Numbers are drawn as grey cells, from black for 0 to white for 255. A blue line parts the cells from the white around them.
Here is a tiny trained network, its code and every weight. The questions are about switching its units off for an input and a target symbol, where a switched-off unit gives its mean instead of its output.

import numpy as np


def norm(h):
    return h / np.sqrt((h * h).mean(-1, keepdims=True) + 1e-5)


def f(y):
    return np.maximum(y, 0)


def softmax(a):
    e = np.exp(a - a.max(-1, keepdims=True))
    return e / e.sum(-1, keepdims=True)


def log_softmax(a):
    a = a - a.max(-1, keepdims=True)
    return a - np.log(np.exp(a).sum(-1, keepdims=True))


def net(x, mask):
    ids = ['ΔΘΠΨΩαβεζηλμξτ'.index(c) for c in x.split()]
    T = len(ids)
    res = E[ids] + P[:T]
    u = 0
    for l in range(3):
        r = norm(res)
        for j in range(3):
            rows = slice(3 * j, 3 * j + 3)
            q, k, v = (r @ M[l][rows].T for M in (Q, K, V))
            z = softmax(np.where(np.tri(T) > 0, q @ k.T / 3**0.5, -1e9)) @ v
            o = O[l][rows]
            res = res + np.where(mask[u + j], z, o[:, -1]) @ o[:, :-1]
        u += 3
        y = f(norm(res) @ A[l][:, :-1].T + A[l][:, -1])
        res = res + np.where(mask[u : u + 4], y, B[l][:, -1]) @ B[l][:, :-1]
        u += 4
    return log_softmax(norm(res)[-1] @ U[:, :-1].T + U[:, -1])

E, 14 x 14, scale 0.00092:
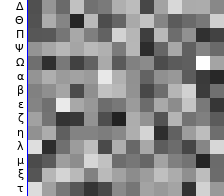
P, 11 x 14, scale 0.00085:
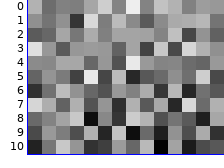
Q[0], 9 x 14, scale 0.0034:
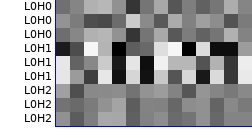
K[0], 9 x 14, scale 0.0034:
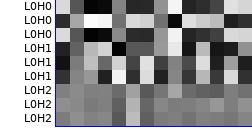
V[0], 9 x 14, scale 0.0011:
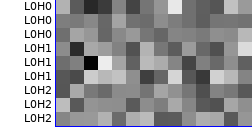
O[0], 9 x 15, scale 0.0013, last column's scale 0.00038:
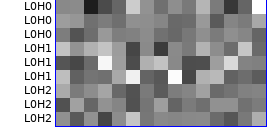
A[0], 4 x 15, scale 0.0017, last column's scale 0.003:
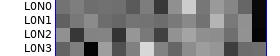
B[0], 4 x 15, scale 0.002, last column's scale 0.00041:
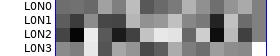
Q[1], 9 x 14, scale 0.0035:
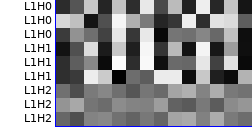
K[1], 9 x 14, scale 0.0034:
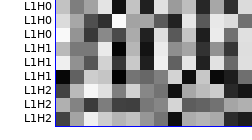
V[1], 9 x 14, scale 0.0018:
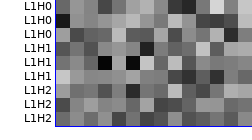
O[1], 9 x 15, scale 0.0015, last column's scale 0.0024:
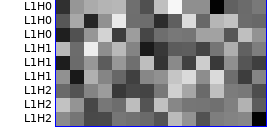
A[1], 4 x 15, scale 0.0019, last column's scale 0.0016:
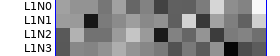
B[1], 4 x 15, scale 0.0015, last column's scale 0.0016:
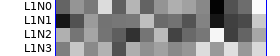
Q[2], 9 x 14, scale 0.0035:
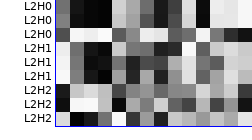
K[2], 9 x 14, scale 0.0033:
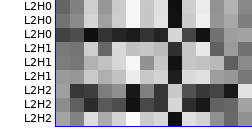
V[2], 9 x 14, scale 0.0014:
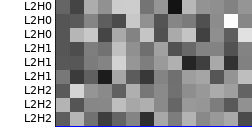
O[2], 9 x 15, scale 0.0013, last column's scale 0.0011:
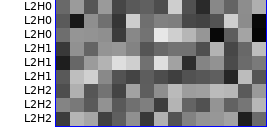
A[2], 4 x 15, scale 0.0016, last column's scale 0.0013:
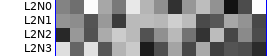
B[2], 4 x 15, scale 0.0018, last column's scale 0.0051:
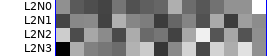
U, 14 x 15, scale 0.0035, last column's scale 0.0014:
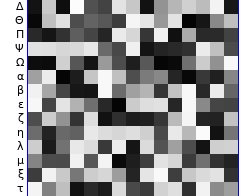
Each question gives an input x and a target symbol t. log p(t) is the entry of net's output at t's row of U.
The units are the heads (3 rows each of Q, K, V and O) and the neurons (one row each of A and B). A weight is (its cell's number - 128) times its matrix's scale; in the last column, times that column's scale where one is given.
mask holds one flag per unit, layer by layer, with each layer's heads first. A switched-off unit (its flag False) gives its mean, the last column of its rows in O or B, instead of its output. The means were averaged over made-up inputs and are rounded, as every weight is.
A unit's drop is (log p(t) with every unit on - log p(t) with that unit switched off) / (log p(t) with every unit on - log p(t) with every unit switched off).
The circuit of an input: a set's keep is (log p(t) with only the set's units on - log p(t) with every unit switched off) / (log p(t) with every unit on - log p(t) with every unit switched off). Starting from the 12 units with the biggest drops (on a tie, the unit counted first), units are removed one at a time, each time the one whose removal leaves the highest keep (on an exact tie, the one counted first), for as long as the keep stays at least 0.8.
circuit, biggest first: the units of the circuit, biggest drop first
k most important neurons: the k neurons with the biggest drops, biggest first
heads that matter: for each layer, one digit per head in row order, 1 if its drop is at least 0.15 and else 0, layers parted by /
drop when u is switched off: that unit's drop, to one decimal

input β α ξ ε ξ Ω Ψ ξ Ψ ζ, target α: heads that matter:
010 / 111 / 000
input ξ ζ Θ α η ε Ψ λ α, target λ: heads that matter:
000 / 000 / 001
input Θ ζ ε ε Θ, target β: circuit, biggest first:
[L1H0]
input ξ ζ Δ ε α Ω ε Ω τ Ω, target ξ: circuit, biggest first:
[L2N3; L0H1; L1H1]
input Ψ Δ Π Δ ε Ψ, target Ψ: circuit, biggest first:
[L1H1; L1H0]
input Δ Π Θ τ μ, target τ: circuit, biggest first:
[L2H1; L1H2]
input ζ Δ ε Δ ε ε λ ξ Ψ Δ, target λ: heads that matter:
000 / 000 / 001
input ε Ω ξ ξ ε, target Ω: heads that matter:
000 / 000 / 100
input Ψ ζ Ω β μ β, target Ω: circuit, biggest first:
[L2H0; L1N0]
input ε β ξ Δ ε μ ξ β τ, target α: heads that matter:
000 / 100 / 000
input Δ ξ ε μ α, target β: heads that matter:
010 / 000 / 000
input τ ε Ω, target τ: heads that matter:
010 / 100 / 010
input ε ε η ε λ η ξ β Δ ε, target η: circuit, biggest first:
[L2H1; L2H0; L1H2]
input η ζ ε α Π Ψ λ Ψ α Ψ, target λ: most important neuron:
[L1N3]
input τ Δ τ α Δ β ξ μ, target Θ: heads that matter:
000 / 110 / 000
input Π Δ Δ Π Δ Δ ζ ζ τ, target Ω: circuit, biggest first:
[L1H1; L2N3]
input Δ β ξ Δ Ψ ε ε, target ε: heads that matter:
000 / 010 / 000
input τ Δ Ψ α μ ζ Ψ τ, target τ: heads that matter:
000 / 010 / 010
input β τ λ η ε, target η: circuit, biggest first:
[L2H1; L1H1]
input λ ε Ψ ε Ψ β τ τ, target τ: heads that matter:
000 / 010 / 110
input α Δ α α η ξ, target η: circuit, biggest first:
[L2H1]
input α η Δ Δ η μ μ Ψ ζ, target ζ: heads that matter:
000 / 000 / 100
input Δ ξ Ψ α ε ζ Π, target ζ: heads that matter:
000 / 000 / 111
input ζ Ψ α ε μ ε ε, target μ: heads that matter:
000 / 110 / 000
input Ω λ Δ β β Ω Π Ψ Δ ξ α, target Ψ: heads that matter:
100 / 110 / 000
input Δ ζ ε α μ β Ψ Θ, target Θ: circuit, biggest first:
[L1H0; L1H1]
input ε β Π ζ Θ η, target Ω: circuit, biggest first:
[L1H0]
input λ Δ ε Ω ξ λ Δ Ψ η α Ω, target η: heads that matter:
010 / 100 / 010
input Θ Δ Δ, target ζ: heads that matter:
100 / 010 / 000
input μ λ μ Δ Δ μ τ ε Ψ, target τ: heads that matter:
000 / 000 / 000
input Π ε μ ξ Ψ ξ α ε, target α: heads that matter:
000 / 110 / 000
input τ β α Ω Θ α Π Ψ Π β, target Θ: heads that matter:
000 / 000 / 100
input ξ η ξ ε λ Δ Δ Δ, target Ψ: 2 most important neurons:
[L0N3; L1N1]
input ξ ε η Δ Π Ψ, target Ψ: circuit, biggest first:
[L1H1]
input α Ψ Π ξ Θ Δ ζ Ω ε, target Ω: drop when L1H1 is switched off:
0.5
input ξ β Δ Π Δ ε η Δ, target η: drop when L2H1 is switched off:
0.5
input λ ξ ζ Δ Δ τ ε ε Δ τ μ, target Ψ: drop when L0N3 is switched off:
0.0
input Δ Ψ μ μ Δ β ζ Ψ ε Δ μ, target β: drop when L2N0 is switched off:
0.1
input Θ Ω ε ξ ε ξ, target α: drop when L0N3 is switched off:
0.1
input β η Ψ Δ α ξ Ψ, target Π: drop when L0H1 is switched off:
0.2
